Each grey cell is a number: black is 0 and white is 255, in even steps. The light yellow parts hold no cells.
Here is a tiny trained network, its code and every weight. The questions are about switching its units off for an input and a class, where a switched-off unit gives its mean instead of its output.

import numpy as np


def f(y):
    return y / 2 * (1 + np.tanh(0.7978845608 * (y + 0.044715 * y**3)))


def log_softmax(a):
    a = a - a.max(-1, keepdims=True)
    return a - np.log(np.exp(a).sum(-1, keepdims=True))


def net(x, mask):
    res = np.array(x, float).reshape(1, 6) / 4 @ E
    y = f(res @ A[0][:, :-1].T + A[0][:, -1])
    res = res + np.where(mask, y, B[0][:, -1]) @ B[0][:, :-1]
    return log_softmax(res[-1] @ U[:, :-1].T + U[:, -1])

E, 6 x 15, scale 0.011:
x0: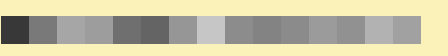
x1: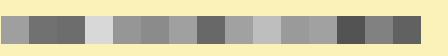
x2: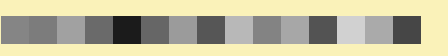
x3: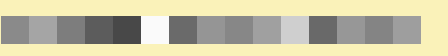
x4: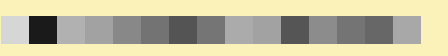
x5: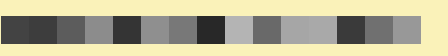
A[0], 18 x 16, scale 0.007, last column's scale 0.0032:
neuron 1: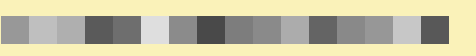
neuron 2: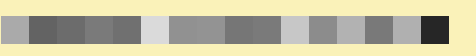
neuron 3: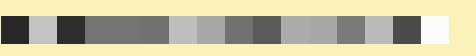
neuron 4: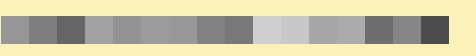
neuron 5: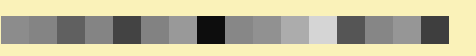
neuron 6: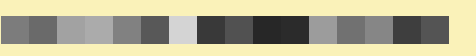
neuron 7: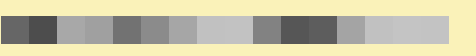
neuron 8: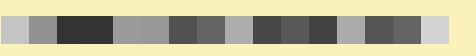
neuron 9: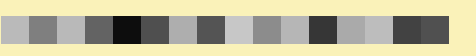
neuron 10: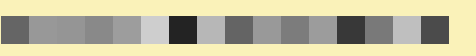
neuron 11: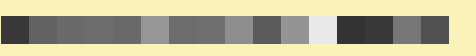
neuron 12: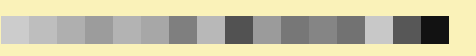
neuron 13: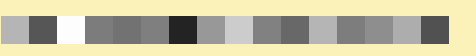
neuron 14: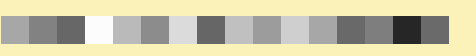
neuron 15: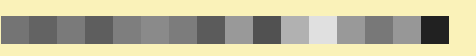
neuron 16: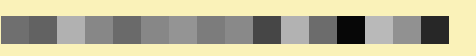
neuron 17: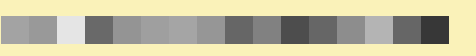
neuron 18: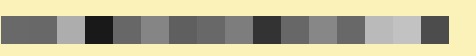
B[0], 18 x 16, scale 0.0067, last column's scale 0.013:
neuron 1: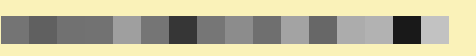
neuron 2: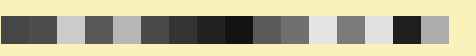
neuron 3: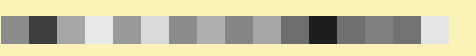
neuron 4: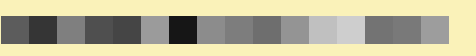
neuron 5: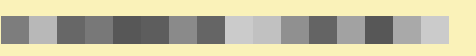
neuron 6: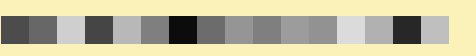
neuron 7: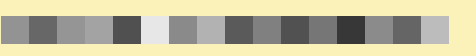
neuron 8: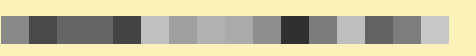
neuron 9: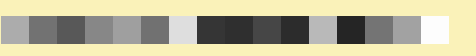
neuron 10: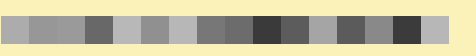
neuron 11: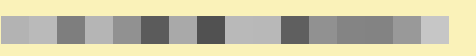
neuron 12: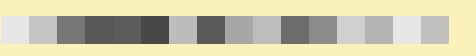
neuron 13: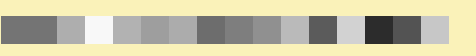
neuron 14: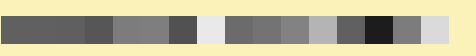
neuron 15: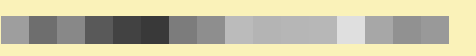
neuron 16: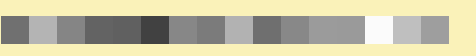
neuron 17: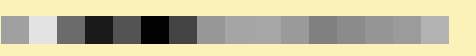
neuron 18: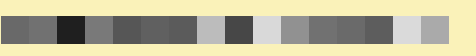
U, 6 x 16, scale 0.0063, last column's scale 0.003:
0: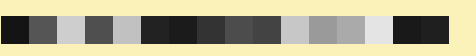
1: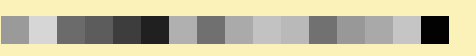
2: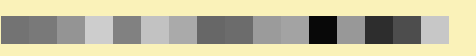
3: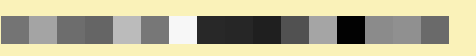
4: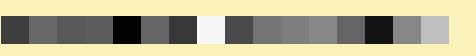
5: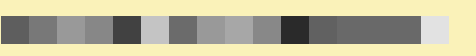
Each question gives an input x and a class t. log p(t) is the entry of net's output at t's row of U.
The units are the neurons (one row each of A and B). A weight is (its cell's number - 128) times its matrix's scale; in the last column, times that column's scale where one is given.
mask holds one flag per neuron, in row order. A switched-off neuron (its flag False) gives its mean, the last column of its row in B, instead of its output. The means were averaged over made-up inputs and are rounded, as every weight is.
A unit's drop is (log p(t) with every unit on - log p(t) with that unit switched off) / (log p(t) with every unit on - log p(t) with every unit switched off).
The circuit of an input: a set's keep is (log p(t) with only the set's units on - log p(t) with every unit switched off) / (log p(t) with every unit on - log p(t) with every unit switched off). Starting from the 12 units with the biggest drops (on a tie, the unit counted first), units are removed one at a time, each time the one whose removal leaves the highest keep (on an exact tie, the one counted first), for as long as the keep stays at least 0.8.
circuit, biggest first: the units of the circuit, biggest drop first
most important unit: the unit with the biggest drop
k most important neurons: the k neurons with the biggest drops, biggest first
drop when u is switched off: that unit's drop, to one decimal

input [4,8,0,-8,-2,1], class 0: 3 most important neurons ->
neuron 6; neuron 8; neuron 18
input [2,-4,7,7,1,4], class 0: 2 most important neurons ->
neuron 1; neuron 2
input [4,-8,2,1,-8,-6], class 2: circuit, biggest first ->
neuron 3
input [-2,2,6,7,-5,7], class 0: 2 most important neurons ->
neuron 2; neuron 1
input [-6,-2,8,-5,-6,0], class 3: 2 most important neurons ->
neuron 9; neuron 13
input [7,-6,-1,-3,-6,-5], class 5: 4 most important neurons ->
neuron 3; neuron 14; neuron 13; neuron 7
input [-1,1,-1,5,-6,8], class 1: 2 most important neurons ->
neuron 5; neuron 11
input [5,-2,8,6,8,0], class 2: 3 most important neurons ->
neuron 13; neuron 7; neuron 10
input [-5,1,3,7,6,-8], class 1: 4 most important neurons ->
neuron 12; neuron 17; neuron 6; neuron 8
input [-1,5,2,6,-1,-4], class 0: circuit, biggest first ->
neuron 2; neuron 1
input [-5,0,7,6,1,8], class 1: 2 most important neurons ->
neuron 5; neuron 15
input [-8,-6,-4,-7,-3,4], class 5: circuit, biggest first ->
neuron 8; neuron 9
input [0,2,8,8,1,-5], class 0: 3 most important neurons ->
neuron 1; neuron 2; neuron 4
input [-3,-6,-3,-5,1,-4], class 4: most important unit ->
neuron 8
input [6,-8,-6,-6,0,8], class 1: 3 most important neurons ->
neuron 11; neuron 18; neuron 16
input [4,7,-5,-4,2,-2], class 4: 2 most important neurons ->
neuron 14; neuron 9
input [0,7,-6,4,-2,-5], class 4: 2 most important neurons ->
neuron 9; neuron 4
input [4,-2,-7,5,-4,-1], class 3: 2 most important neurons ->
neuron 10; neuron 6
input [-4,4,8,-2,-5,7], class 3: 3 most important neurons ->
neuron 9; neuron 12; neuron 17
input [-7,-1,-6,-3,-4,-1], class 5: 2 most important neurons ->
neuron 9; neuron 8
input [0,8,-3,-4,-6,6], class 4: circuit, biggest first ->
neuron 14
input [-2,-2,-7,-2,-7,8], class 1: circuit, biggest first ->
neuron 9; neuron 11
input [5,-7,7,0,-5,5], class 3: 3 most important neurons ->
neuron 9; neuron 14; neuron 8
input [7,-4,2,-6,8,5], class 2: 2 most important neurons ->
neuron 13; neuron 7
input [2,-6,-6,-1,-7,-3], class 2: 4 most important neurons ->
neuron 3; neuron 9; neuron 14; neuron 2
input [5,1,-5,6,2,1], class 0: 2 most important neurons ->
neuron 9; neuron 2
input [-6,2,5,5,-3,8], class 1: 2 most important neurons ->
neuron 5; neuron 15
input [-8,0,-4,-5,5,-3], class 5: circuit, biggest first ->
neuron 8
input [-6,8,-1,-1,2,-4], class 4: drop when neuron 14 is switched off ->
0.4
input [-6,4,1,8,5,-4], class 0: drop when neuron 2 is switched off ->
0.5
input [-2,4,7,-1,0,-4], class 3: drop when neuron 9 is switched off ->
0.7
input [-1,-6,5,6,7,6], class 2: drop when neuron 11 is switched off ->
0.0
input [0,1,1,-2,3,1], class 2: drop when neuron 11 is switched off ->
-0.1
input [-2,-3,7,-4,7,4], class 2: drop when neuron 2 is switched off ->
0.3
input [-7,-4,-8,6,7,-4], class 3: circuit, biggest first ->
neuron 10
